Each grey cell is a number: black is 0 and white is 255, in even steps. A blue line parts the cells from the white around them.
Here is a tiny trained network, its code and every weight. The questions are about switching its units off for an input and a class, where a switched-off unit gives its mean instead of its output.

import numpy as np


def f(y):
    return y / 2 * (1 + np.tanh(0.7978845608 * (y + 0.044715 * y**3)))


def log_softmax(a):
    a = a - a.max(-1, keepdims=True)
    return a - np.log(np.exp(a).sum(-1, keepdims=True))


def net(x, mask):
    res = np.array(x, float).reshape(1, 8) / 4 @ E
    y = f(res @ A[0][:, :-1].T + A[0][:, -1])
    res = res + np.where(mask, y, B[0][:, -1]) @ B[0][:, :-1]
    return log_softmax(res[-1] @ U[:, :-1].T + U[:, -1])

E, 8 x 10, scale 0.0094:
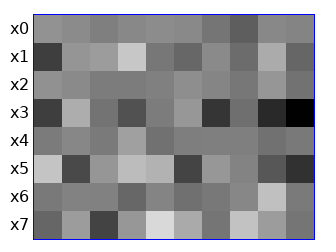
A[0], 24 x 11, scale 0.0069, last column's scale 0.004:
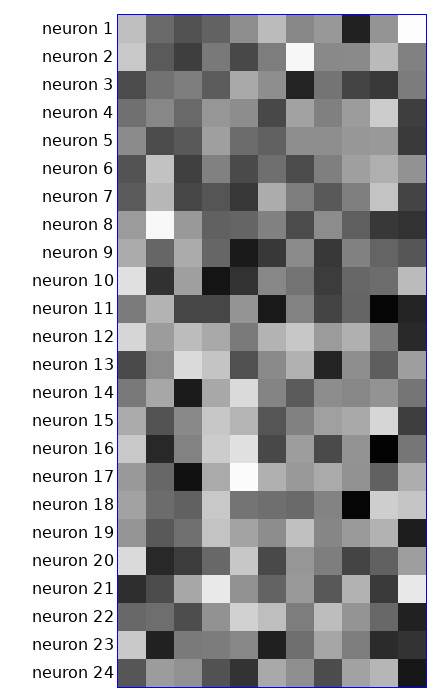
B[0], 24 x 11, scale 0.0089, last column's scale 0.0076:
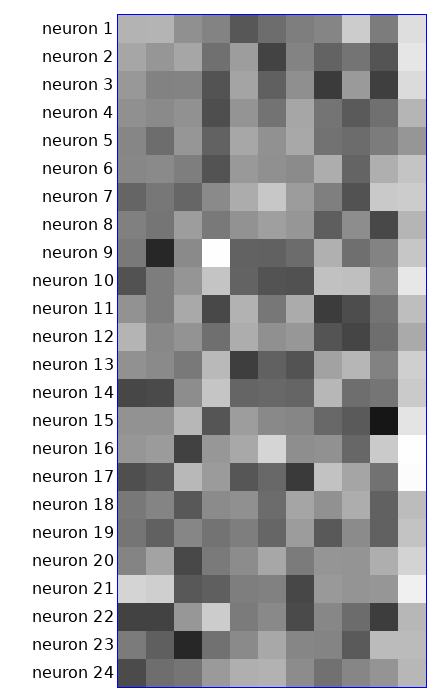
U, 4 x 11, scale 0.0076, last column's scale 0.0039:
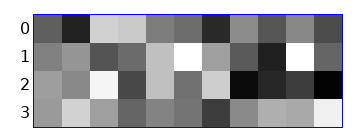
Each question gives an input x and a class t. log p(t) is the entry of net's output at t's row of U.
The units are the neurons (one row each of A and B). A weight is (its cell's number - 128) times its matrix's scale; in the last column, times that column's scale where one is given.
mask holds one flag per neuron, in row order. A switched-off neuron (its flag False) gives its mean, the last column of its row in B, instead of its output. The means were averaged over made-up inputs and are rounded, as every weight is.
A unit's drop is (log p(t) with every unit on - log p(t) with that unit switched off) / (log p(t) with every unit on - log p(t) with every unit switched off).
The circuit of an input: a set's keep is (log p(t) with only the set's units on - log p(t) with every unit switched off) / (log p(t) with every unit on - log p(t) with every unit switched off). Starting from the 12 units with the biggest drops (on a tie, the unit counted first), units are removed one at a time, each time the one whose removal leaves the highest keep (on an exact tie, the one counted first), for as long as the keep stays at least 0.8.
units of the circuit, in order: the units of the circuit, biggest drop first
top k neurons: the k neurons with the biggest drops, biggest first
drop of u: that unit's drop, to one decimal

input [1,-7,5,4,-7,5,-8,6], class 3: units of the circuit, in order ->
neuron 1
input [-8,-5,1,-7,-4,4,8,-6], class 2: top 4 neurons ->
neuron 2; neuron 15; neuron 17; neuron 12
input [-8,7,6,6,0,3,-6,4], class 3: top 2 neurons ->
neuron 21; neuron 15
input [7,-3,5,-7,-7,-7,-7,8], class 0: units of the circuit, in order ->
neuron 17; neuron 14
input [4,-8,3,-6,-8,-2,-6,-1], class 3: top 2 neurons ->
neuron 10; neuron 1
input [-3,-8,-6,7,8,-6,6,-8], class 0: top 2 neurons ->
neuron 10; neuron 9
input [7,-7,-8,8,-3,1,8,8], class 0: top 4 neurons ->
neuron 17; neuron 14; neuron 22; neuron 15
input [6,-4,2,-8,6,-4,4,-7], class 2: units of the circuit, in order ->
neuron 2; neuron 15
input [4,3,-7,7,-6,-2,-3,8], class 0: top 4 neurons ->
neuron 14; neuron 17; neuron 22; neuron 15
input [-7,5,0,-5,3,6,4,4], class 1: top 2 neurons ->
neuron 16; neuron 23
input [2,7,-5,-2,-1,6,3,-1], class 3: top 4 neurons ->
neuron 21; neuron 13; neuron 7; neuron 24
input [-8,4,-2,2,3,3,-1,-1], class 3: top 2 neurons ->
neuron 21; neuron 7
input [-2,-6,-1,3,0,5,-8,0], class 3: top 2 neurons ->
neuron 1; neuron 10
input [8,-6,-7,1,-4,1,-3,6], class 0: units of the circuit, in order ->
neuron 17
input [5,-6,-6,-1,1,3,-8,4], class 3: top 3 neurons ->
neuron 1; neuron 20; neuron 9
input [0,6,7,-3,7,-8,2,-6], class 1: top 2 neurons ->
neuron 7; neuron 24
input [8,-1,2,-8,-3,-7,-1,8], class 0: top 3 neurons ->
neuron 17; neuron 14; neuron 22
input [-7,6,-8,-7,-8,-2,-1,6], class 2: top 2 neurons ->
neuron 15; neuron 4
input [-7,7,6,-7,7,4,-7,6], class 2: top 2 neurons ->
neuron 15; neuron 12
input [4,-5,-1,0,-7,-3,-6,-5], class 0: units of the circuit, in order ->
neuron 10
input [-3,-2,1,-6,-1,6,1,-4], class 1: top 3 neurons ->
neuron 16; neuron 23; neuron 20
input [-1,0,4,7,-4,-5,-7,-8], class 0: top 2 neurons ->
neuron 10; neuron 9
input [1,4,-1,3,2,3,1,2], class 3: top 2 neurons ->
neuron 21; neuron 7
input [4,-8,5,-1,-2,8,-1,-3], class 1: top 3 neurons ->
neuron 16; neuron 23; neuron 20
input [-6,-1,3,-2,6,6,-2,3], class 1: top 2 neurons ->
neuron 16; neuron 23
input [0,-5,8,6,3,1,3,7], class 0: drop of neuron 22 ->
0.3
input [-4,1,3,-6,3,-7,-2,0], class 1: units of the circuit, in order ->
neuron 7
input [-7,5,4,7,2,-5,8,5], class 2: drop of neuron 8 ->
0.2
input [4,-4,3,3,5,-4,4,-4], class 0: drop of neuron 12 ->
0.1
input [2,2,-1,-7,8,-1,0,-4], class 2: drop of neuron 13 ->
0.0
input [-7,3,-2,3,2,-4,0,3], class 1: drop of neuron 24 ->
-0.1
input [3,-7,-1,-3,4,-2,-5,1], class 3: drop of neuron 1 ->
0.1
